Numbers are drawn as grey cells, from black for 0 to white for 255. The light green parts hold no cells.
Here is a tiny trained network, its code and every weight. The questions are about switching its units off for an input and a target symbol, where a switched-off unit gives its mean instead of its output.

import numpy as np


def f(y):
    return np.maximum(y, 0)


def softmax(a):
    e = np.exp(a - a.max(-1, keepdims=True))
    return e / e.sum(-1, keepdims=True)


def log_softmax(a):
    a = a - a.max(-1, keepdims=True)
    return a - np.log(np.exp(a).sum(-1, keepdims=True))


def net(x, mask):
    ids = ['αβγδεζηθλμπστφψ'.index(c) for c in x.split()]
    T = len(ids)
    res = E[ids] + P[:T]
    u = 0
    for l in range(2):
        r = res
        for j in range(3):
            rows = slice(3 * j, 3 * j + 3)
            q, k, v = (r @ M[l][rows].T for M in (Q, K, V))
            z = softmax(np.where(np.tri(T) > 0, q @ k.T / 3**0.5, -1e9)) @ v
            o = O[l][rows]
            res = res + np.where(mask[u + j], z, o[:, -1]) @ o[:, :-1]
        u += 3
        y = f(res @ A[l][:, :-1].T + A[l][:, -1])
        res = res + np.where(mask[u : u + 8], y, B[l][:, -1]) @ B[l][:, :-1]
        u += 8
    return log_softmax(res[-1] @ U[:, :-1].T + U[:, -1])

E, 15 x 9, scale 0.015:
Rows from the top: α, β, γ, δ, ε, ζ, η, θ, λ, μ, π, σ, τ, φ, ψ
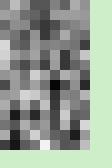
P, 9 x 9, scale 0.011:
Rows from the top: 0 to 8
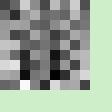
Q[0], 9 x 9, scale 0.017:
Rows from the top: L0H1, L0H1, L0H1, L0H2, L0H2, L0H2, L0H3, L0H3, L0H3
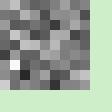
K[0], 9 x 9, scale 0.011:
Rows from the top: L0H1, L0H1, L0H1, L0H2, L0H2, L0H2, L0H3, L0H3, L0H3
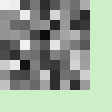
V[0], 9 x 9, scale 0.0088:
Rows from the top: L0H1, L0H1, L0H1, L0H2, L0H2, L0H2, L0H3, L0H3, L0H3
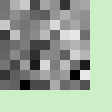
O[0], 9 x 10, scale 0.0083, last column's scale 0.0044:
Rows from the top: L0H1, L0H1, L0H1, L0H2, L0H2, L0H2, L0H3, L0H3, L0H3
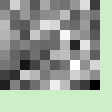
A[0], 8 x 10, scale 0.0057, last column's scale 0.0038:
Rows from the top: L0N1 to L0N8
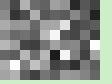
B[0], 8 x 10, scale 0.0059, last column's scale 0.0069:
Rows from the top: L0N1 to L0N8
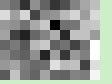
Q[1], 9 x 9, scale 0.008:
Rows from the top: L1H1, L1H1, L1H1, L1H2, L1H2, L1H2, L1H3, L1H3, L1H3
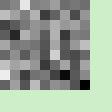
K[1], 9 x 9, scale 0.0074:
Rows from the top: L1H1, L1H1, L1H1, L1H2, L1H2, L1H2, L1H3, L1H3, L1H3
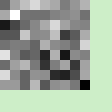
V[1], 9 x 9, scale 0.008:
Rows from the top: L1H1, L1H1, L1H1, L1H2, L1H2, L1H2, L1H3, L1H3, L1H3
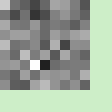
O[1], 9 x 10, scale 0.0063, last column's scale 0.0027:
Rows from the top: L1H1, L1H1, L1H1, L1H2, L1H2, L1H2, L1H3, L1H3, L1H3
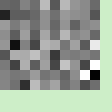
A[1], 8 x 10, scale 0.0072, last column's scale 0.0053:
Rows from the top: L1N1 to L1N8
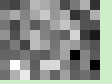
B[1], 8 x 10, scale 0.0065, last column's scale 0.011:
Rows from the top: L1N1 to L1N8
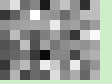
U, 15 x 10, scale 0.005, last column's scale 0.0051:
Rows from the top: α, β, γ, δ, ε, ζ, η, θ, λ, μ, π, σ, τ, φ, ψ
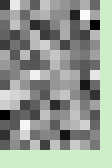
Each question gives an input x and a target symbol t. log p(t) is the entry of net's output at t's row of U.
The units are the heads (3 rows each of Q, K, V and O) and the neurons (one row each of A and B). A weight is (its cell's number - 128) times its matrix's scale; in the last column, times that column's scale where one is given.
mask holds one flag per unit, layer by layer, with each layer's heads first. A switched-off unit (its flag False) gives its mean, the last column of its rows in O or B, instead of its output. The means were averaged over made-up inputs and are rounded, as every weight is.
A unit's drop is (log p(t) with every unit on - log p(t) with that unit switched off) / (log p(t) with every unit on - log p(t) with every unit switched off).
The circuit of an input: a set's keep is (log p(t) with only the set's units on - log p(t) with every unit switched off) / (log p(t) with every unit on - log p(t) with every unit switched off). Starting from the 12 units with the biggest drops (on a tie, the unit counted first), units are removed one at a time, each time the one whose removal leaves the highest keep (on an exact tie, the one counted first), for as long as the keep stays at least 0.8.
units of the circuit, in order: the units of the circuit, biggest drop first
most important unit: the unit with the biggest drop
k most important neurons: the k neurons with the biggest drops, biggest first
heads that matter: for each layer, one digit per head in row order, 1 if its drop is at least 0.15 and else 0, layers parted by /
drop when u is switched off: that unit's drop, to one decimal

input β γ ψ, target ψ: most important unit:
L0H3
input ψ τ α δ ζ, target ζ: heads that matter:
011 / 010
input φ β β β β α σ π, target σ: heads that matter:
001 / 100
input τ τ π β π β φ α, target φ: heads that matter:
010 / 000
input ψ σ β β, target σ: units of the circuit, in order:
(L0H3 L1H1)
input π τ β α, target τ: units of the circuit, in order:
(L0H3 L1H3)
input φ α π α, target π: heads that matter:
001 / 000
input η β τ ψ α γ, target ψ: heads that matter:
001 / 001
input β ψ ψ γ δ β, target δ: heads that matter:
101 / 000
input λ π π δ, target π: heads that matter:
001 / 000
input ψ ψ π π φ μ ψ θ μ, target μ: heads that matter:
001 / 000
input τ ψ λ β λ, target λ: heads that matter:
100 / 001
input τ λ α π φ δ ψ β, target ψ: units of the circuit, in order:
(L0H3 L1H3)
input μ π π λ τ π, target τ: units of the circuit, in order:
(L0H3)
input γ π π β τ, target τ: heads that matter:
001 / 000
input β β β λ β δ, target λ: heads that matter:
101 / 001
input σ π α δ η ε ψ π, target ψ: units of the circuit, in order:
(L0H3 L1H3 L1H1)
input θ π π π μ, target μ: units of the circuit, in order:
(L0H3 L1H1 L0N7)
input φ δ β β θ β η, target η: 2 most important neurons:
(L0N4 L0N1)
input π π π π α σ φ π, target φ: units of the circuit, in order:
(L0H2)
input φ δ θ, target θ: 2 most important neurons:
(L1N2 L0N7)
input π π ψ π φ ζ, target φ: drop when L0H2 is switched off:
1.0
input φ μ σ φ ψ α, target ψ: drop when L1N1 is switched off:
0.1
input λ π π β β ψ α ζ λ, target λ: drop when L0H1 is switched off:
0.3
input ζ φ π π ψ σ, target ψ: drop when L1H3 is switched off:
0.2
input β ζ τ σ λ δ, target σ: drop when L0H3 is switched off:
1.1
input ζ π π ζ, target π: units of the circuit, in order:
(L0H3)
